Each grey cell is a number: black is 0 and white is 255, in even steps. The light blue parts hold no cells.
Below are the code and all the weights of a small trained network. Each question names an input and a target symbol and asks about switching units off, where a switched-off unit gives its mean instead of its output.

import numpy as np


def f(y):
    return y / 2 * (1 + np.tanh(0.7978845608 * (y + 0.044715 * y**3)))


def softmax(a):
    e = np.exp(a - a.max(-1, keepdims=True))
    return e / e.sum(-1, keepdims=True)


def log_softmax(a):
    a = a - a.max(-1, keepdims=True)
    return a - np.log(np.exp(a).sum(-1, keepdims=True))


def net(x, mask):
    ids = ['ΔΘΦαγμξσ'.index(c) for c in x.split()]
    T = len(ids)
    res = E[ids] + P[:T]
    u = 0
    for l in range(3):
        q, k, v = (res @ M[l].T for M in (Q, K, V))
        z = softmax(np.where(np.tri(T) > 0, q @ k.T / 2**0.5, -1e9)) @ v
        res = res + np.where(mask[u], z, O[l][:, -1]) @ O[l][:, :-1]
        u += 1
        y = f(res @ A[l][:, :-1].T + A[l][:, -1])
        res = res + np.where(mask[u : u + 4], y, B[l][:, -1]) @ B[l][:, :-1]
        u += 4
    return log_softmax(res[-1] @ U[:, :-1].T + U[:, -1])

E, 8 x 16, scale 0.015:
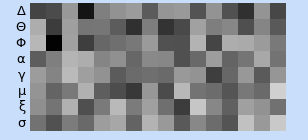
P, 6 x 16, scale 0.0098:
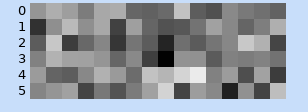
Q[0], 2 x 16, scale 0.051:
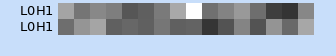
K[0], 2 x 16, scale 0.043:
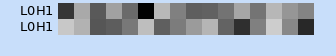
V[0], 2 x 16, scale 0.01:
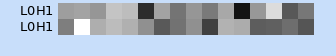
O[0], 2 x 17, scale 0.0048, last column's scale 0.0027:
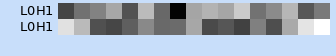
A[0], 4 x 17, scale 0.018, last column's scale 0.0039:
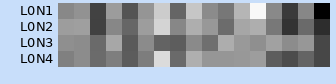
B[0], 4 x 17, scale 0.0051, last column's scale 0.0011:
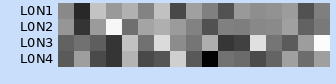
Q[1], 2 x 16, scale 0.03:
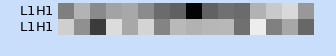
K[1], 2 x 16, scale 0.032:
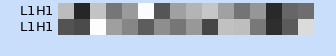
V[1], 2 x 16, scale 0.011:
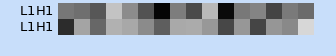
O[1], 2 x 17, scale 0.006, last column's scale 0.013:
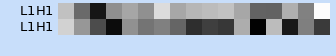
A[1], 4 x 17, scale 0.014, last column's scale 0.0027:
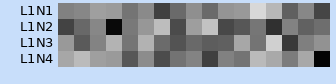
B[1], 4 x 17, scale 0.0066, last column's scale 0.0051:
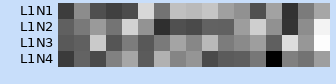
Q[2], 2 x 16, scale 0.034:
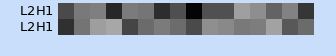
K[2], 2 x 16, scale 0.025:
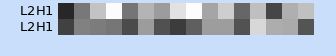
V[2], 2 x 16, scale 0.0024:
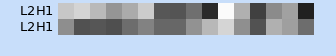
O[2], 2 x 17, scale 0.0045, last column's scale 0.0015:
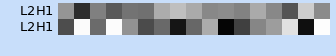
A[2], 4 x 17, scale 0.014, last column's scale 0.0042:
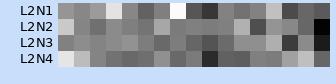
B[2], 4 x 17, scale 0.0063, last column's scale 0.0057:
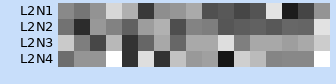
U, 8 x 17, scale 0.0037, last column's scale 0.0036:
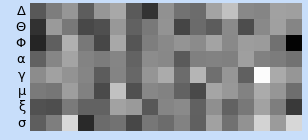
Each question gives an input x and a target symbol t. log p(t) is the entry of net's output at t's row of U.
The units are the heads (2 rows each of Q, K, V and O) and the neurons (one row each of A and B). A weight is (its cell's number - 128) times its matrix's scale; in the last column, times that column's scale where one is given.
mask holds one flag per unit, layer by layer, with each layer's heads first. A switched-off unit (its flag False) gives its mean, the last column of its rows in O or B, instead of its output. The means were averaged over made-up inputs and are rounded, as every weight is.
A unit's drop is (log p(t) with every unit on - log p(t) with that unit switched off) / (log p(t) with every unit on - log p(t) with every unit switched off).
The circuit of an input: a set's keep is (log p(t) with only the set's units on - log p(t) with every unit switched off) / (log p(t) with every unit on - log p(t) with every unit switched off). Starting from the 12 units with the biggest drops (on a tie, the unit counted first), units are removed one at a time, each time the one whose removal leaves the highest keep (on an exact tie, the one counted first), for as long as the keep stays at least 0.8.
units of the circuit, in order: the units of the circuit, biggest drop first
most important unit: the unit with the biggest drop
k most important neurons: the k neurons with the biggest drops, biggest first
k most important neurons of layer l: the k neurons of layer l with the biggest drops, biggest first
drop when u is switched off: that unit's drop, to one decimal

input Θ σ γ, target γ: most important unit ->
L1H1
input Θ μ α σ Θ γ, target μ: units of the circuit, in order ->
[L2N4; L0H1; L1H1]
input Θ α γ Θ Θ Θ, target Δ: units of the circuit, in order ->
[L0H1; L0N3; L1N2]
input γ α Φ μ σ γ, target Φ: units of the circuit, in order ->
[L0H1; L1H1; L1N1]
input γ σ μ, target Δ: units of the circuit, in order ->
[L0H1; L0N3; L1N2]
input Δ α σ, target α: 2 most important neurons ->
[L2N1; L1N3]
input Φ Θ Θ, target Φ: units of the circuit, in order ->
[L1H1; L0H1; L1N1]
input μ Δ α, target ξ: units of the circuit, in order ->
[L1H1; L2N2]
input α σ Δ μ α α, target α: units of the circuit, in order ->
[L0H1; L2N1]
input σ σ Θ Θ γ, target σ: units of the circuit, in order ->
[L1H1; L1N3]
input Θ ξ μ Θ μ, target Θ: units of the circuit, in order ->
[L1H1; L1N4; L0H1]
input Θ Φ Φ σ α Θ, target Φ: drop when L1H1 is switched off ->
0.5
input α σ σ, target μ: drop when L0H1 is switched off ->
0.6
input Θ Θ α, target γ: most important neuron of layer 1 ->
[L1N2]
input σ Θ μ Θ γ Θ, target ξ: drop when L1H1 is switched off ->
0.8
